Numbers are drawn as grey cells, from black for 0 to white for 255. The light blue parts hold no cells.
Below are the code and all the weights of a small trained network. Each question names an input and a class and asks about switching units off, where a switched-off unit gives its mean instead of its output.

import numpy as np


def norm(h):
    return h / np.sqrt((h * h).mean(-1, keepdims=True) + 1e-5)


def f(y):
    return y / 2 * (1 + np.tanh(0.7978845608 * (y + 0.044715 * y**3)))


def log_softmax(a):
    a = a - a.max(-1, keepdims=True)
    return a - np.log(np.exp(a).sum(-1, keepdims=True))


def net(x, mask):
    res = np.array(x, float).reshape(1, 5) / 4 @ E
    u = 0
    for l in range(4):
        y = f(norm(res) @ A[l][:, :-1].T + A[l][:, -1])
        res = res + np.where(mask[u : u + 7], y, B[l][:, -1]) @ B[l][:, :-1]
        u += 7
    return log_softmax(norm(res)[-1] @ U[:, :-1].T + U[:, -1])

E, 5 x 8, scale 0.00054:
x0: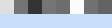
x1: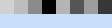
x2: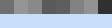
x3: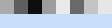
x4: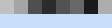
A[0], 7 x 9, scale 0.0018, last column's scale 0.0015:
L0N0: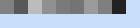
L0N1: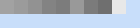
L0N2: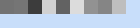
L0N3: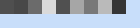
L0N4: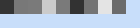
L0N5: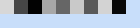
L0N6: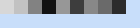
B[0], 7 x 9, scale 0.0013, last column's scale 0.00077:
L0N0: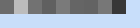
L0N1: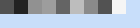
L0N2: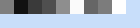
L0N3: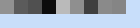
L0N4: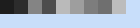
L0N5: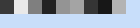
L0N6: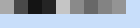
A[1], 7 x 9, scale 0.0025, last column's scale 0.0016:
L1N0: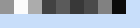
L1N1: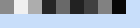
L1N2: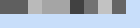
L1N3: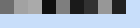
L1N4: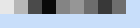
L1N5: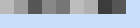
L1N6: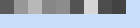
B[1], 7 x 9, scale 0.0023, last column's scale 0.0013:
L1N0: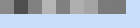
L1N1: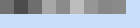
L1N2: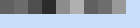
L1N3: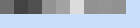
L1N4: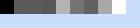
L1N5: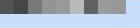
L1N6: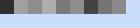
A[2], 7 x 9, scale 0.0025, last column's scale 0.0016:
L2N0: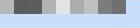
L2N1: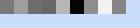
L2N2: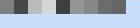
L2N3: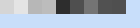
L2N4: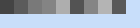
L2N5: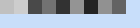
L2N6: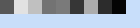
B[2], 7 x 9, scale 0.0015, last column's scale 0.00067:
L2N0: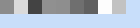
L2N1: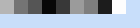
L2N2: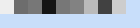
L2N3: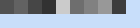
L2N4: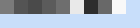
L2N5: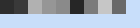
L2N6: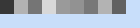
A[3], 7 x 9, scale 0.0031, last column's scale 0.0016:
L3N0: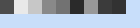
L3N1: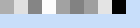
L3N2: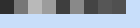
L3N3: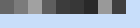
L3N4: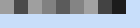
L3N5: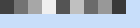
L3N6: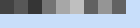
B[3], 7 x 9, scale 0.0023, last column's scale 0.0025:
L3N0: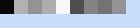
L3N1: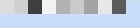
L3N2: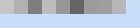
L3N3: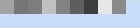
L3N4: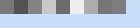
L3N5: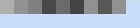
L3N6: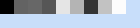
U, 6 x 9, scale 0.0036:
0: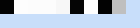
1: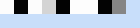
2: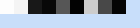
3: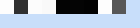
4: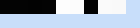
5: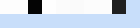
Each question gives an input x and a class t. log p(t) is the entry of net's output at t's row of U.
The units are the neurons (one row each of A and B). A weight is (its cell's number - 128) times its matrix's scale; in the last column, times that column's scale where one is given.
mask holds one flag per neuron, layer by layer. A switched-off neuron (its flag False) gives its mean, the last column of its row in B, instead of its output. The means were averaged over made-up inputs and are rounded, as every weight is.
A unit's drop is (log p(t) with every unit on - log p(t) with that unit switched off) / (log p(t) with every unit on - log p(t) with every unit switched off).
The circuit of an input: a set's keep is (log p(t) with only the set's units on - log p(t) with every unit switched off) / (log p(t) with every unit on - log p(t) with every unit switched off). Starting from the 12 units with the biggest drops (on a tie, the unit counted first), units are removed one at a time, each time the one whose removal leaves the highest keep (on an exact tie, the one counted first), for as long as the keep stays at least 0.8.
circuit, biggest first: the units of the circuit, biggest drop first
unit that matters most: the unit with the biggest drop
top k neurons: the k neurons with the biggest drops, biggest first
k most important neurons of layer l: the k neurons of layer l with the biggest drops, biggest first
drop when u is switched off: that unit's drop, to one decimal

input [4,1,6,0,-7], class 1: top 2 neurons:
[L1N5 L2N2]
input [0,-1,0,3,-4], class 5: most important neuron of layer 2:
[L2N0]
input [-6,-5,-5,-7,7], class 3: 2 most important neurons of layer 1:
[L1N4 L1N2]
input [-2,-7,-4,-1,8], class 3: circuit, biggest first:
[L1N4 L1N5 L3N6]
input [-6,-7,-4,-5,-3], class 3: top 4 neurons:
[L3N3 L0N5 L0N3 L1N2]
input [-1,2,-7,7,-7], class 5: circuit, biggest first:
[L1N4 L3N1]
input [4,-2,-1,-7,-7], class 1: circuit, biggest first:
[L3N6 L1N4]
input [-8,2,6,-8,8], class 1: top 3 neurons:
[L1N3 L1N1 L1N0]
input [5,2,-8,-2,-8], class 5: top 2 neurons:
[L2N0 L3N1]
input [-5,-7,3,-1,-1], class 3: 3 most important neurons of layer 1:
[L1N4 L1N2 L1N0]
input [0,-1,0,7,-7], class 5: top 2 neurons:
[L1N4 L2N0]
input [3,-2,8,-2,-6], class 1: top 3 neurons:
[L2N2 L0N2 L0N5]
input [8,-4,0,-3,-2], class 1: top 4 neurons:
[L0N6 L1N2 L1N3 L2N4]
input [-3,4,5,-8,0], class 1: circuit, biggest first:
[L3N6]
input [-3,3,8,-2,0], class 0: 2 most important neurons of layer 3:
[L3N0 L3N2]
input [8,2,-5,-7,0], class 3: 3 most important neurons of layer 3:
[L3N3 L3N2 L3N6]
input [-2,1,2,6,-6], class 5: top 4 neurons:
[L1N4 L2N0 L3N1 L2N6]
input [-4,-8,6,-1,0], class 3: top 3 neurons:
[L3N3 L0N3 L0N5]
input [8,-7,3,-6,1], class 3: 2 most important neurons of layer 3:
[L3N3 L3N2]
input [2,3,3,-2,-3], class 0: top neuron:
[L1N3]
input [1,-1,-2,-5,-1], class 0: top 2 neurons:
[L1N3 L3N0]
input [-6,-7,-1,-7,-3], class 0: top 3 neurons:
[L3N0 L1N5 L1N4]
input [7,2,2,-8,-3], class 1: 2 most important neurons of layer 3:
[L3N6 L3N4]
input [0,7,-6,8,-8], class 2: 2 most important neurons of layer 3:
[L3N6 L3N4]
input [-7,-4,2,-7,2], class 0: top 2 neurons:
[L3N0 L1N5]
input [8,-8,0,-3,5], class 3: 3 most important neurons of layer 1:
[L1N3 L1N2 L1N1]
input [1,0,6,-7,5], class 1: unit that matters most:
L1N0
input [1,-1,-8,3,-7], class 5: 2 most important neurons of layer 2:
[L2N0 L2N3]
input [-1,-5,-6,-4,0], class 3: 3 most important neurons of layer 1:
[L1N4 L1N0 L1N1]
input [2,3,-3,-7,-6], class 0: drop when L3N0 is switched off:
0.2
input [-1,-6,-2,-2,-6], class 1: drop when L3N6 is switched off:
0.1
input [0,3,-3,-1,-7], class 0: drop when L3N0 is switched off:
0.1
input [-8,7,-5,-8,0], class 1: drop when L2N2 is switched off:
0.2
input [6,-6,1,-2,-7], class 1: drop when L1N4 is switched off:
0.4
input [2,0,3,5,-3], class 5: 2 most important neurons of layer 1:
[L1N4 L1N2]
